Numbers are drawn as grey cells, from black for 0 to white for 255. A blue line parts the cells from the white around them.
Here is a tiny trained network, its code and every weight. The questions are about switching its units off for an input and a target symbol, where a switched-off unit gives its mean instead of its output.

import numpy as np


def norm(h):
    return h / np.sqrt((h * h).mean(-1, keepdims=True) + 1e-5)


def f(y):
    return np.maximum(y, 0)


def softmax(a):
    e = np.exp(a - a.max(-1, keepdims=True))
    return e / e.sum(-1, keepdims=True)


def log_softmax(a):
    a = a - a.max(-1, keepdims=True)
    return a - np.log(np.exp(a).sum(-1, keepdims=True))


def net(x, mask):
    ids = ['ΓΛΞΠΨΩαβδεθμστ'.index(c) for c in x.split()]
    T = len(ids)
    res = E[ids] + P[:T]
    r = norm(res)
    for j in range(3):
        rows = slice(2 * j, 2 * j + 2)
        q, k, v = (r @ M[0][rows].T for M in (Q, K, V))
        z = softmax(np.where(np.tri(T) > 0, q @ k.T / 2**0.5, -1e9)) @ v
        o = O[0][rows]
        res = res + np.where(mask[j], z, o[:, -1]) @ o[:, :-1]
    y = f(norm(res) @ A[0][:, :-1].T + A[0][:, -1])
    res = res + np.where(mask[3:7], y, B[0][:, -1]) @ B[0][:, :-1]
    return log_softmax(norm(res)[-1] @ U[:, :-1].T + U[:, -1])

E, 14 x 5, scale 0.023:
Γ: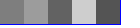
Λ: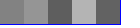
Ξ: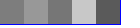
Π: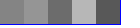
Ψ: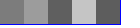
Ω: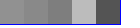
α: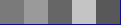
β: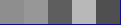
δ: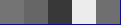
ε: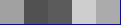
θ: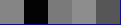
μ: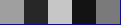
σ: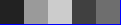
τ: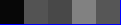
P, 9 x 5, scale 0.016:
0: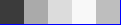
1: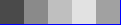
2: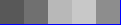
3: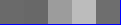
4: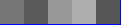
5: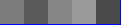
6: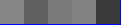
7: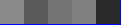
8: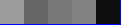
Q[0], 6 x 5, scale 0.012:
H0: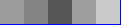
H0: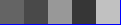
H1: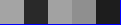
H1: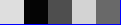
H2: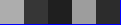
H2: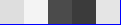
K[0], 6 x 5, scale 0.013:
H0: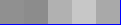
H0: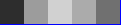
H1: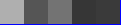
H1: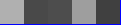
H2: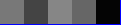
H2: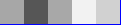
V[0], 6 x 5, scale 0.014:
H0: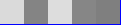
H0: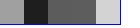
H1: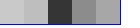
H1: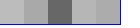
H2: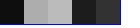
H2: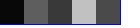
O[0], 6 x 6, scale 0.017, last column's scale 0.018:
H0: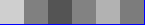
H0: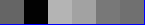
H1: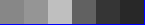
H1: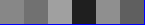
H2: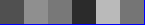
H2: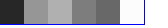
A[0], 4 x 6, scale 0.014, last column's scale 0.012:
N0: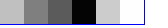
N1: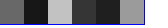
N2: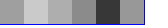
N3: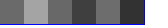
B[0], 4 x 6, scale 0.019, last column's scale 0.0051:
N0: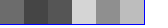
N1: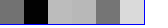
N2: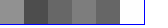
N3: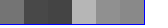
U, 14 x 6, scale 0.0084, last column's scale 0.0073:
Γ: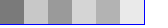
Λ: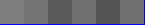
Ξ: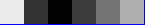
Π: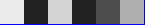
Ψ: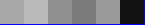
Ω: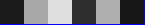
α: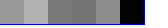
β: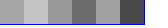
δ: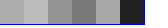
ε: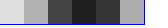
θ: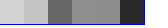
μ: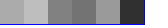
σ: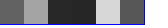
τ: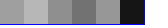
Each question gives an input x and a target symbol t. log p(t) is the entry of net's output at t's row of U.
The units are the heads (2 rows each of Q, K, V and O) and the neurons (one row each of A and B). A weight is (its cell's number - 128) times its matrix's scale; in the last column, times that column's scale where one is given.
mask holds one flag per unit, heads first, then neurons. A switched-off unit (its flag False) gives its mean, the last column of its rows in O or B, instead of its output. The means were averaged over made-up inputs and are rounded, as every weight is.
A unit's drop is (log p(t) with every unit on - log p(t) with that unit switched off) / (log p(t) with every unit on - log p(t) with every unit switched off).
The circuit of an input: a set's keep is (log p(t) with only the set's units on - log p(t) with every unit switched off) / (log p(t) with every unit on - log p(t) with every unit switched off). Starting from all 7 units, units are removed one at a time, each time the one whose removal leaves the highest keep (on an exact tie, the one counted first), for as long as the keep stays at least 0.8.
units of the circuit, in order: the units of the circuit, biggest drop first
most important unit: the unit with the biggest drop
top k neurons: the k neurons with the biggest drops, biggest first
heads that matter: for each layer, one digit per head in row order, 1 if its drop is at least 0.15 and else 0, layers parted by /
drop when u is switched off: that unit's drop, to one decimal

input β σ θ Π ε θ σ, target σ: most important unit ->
H2
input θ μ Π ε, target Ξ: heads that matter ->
001
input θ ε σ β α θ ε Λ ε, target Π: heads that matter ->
110
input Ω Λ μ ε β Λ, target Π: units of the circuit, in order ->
[H1, N1]
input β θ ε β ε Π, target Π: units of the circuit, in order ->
[H1, N1, H0]
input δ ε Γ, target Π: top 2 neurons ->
[N1, N2]
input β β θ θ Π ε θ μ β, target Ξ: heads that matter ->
101
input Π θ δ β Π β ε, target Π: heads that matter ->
010
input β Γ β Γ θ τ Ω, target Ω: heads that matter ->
001
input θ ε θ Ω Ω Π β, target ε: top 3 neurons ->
[N2, N1, N0]
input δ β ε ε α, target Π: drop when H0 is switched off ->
0.1
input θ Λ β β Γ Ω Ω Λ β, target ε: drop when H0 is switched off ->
0.8
